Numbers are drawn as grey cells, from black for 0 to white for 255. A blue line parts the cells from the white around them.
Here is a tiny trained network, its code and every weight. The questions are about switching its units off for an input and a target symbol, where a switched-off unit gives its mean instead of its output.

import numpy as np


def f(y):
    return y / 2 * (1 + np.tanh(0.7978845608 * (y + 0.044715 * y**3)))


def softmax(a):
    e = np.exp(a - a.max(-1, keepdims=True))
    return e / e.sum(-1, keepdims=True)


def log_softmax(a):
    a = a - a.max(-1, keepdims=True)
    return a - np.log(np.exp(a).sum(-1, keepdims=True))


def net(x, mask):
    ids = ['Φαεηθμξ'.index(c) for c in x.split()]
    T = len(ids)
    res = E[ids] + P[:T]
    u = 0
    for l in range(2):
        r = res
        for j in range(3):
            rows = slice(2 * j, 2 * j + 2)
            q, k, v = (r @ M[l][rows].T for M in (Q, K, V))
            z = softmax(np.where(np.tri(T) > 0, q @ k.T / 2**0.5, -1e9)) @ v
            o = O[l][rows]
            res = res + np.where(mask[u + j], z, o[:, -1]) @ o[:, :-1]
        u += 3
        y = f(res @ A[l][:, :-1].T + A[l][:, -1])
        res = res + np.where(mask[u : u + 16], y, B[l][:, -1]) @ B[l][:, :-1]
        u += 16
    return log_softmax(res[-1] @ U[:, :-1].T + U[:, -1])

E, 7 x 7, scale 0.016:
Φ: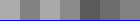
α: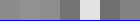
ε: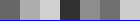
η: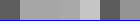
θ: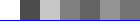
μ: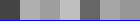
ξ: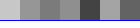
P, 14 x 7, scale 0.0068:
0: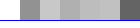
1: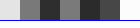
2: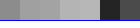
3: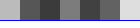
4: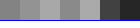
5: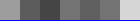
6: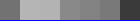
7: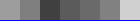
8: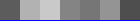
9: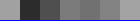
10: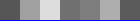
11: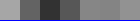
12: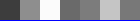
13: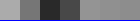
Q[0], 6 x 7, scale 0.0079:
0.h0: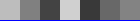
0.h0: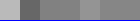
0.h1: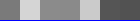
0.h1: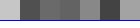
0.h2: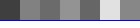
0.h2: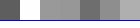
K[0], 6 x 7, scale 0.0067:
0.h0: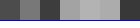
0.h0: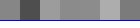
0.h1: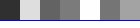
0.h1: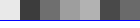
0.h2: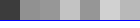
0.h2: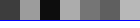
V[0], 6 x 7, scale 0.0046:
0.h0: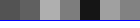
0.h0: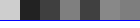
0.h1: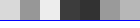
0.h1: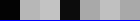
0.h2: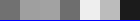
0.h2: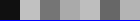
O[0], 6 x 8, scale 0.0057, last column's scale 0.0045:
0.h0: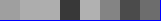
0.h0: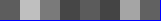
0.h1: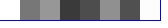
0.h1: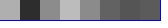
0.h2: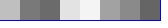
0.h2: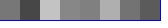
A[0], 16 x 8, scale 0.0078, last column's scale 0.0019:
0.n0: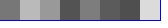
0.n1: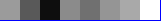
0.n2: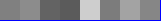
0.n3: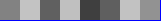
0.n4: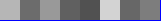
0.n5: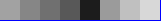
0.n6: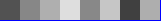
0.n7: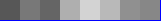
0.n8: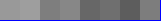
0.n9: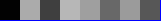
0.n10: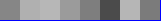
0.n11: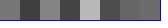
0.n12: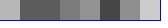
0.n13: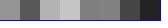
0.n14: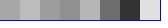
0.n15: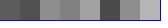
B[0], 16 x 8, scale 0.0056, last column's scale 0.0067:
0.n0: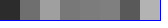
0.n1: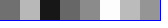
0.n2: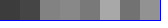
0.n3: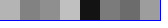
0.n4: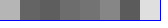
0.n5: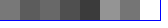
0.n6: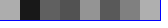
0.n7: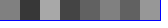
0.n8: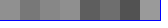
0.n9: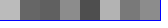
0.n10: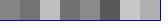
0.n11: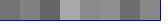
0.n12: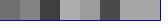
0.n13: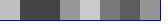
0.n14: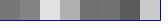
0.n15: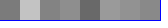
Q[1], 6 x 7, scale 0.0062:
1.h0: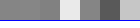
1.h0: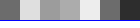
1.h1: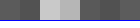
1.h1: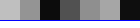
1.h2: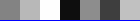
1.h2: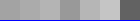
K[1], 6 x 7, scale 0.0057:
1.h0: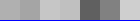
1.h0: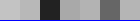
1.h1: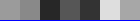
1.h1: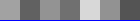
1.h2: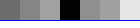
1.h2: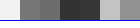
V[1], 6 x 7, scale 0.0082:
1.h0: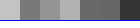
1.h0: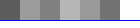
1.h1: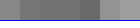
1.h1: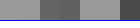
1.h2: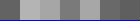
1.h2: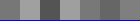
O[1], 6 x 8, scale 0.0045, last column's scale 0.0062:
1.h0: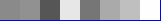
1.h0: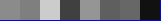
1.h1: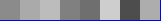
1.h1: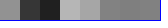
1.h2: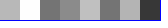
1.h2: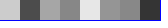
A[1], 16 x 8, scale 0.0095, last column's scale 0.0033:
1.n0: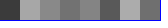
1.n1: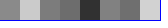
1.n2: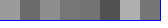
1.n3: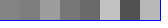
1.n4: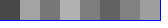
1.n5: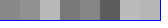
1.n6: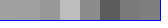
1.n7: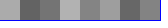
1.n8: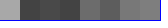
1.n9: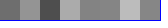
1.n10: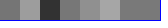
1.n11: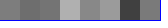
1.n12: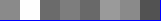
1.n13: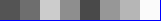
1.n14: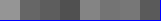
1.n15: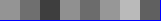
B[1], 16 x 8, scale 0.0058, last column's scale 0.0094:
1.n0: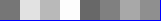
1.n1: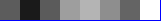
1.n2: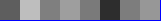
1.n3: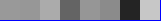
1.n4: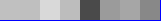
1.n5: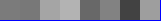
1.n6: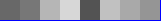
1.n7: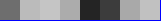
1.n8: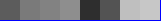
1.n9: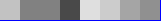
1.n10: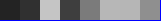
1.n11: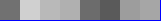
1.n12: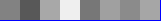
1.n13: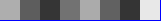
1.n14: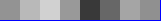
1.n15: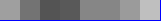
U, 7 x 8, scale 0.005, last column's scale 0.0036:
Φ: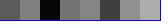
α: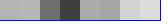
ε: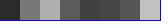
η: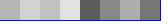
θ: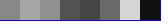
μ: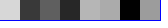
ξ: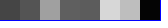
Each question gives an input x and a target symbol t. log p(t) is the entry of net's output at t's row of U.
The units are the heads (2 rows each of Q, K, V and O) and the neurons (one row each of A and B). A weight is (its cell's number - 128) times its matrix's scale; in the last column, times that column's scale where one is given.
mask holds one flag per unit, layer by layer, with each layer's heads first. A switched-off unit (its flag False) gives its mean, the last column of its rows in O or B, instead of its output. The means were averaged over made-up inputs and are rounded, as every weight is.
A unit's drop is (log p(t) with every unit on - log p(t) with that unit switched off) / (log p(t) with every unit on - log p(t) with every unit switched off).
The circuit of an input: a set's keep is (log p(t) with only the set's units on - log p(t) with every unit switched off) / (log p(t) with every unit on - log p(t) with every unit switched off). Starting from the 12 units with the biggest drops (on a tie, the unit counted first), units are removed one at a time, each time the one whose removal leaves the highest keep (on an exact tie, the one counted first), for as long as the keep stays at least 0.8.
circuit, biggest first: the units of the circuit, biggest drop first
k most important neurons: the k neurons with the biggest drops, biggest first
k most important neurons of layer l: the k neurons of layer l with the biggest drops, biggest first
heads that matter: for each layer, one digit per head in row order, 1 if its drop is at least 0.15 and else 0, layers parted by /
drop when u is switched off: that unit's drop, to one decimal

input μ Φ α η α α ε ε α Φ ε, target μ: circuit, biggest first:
(1.n13; 1.n7; 1.n8)
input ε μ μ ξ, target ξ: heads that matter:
010 / 000
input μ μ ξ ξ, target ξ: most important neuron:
(1.n10)
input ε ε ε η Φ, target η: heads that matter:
110 / 000
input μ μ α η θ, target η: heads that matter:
000 / 000
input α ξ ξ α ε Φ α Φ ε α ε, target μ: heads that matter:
110 / 010
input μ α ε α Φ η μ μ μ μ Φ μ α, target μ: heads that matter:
000 / 100
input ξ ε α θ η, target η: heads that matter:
000 / 100
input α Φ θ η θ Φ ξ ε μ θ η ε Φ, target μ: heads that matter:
000 / 000
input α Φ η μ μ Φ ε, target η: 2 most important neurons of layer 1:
(1.n0; 1.n12)
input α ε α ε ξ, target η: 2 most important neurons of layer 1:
(1.n7; 1.n11)
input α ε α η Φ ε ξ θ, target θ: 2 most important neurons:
(1.n8; 1.n14)
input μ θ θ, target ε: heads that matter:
011 / 001
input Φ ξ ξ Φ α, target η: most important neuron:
(1.n4)
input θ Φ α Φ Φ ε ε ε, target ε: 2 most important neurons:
(0.n5; 1.n5)
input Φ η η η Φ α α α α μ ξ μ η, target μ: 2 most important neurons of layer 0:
(0.n6; 0.n7)
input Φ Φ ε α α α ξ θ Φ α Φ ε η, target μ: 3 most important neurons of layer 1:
(1.n13; 1.n8; 1.n7)
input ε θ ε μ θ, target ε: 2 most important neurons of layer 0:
(0.n5; 0.n14)
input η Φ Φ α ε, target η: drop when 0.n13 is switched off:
0.1
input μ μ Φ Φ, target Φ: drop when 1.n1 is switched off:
0.2
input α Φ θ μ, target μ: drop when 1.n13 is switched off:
0.3
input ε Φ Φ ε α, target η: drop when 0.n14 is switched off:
0.2
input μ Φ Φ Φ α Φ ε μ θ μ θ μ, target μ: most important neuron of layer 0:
(0.n12)
